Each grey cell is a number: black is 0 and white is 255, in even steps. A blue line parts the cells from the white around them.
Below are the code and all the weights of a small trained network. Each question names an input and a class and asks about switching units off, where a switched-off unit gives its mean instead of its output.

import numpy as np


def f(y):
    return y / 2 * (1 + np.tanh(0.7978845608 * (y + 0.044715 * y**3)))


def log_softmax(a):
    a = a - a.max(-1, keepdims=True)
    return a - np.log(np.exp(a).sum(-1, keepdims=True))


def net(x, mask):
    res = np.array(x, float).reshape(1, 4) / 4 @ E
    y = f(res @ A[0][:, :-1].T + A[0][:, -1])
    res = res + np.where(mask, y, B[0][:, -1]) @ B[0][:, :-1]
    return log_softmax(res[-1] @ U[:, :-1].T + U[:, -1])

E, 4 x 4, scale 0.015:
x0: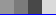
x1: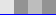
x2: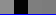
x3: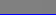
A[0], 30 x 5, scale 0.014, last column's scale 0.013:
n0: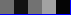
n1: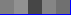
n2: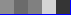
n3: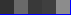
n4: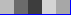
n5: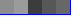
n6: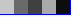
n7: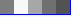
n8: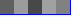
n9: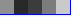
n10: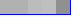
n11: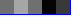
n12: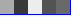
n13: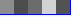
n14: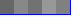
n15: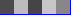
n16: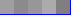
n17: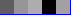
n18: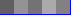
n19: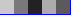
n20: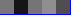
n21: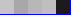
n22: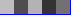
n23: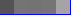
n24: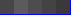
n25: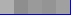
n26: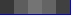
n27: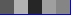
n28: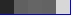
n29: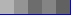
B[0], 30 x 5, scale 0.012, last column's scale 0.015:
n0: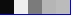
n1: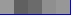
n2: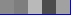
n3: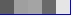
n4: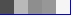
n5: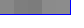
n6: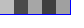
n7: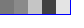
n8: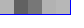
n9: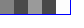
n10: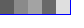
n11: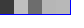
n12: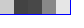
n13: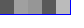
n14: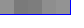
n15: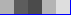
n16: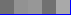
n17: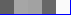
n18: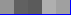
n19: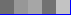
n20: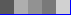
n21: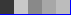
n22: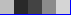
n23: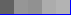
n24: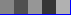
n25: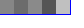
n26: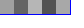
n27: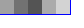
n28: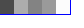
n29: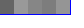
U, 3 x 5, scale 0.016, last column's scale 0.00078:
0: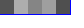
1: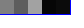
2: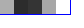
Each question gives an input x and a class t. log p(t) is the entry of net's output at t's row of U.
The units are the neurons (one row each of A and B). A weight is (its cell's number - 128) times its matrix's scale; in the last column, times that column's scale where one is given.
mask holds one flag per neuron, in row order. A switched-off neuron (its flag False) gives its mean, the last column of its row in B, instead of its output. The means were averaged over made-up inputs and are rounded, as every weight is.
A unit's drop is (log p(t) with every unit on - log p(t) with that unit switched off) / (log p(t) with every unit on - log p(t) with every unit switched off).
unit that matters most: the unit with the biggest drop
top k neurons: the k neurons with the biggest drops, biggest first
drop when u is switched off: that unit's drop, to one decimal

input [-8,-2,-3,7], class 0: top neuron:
n11
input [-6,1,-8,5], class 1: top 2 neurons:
n7, n0
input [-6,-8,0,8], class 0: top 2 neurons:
n11, n28
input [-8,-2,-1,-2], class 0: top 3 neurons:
n11, n9, n28
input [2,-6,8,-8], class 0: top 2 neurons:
n0, n28
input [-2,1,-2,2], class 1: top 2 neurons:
n0, n4
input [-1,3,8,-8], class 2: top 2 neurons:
n12, n22
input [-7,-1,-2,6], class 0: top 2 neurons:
n11, n9
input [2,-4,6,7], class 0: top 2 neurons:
n0, n28
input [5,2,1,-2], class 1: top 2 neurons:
n0, n28
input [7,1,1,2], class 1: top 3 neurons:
n6, n28, n2
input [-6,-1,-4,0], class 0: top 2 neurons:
n11, n9
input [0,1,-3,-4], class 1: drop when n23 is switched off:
0.2
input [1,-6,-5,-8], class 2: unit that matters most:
n15
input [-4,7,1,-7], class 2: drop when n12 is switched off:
0.4
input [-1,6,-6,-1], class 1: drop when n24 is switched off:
0.0
